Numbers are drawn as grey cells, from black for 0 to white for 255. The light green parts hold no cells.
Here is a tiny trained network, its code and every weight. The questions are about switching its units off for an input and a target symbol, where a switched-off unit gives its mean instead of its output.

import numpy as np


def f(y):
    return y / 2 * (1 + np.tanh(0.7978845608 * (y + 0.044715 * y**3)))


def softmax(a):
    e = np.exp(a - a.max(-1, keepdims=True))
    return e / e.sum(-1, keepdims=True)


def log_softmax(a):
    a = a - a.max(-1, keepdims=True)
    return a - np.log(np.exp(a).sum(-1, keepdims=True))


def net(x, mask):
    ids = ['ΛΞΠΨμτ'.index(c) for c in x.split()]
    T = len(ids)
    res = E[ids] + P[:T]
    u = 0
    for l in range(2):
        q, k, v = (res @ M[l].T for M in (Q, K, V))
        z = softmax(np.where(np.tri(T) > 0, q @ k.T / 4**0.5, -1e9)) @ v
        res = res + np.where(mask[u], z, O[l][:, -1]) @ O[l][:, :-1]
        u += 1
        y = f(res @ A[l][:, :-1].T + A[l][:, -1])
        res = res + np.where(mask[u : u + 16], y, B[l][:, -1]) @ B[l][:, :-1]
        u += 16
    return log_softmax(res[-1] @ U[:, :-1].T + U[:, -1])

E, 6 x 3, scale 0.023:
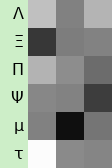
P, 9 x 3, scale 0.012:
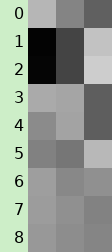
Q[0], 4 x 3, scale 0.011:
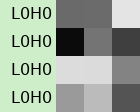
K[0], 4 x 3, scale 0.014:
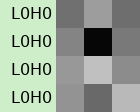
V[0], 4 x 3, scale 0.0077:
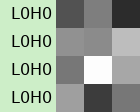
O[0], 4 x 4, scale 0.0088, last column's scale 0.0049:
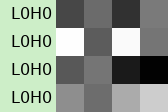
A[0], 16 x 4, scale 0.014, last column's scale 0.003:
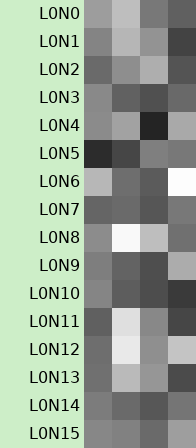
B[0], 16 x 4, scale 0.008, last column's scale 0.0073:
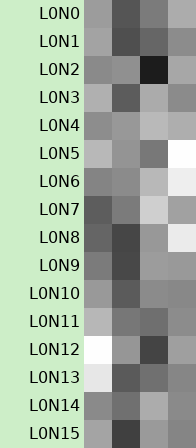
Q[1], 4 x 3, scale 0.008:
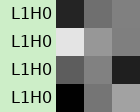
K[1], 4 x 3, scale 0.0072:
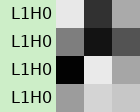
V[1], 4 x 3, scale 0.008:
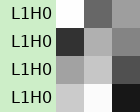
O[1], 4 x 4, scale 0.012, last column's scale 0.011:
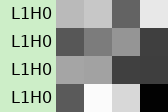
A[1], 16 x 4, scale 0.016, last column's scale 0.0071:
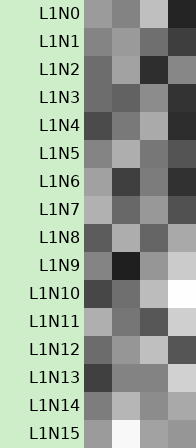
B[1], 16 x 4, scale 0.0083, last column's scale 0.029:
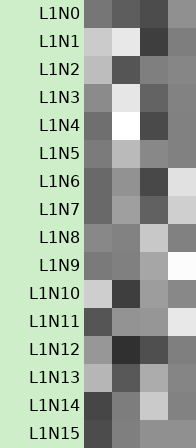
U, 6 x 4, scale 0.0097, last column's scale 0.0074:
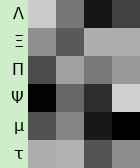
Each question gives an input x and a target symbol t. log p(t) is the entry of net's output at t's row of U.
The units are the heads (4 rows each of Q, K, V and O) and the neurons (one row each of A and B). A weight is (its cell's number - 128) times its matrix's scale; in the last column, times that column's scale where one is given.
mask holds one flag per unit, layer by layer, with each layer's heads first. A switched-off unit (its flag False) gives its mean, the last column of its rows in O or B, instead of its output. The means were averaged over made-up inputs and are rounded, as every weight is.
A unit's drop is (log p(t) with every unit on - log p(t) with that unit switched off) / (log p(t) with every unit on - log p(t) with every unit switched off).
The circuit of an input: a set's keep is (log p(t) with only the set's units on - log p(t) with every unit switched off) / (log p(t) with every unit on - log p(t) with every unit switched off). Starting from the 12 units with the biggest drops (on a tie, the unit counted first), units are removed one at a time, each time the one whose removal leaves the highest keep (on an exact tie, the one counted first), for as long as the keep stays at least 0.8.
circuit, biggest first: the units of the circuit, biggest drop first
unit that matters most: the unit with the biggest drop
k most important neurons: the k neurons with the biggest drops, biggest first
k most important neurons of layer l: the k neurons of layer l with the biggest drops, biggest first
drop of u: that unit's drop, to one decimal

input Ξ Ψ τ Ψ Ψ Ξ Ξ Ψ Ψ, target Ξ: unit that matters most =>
L1N6
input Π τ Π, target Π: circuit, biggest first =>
[L1H0, L1N15]
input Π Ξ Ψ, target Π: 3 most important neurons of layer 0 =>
[L0N7, L0N8, L0N4]
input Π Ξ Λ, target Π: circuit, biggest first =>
[L1H0, L1N15]
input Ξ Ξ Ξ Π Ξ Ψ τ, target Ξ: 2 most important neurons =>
[L0N6, L0N4]
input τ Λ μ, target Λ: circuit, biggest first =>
[L1H0, L0N5]
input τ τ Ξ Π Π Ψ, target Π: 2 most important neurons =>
[L1N15, L0N5]
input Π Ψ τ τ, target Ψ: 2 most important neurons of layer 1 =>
[L1N6, L1N7]
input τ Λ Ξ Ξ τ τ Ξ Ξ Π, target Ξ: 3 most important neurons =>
[L1N6, L0N6, L0N2]
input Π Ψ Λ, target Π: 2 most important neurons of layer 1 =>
[L1N6, L1N15]
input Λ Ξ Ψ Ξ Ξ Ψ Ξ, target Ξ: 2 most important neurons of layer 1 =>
[L1N6, L1N7]
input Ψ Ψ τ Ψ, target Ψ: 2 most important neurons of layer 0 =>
[L0N9, L0N12]
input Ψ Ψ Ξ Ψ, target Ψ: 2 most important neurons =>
[L0N9, L1N6]
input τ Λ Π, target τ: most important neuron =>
[L0N0]
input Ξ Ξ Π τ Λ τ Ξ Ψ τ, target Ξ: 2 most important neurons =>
[L0N6, L0N9]
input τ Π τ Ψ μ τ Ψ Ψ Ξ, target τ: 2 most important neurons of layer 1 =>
[L1N6, L1N0]
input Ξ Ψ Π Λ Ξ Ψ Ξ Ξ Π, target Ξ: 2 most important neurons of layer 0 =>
[L0N6, L0N8]
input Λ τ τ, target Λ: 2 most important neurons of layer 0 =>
[L0N8, L0N5]
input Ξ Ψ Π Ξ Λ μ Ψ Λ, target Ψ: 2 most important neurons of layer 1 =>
[L1N6, L1N11]
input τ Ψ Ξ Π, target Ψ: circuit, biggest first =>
[L1H0]
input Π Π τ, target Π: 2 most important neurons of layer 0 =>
[L0N8, L0N0]
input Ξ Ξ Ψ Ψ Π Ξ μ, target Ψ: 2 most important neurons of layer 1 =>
[L1N6, L1N11]
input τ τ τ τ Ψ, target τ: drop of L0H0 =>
0.2
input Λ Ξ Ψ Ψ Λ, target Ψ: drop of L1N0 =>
0.1
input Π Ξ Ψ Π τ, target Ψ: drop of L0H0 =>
0.2
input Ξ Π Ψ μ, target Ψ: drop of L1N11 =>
0.1
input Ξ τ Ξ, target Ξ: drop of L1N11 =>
0.0
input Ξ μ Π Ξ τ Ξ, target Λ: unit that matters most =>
L0N2
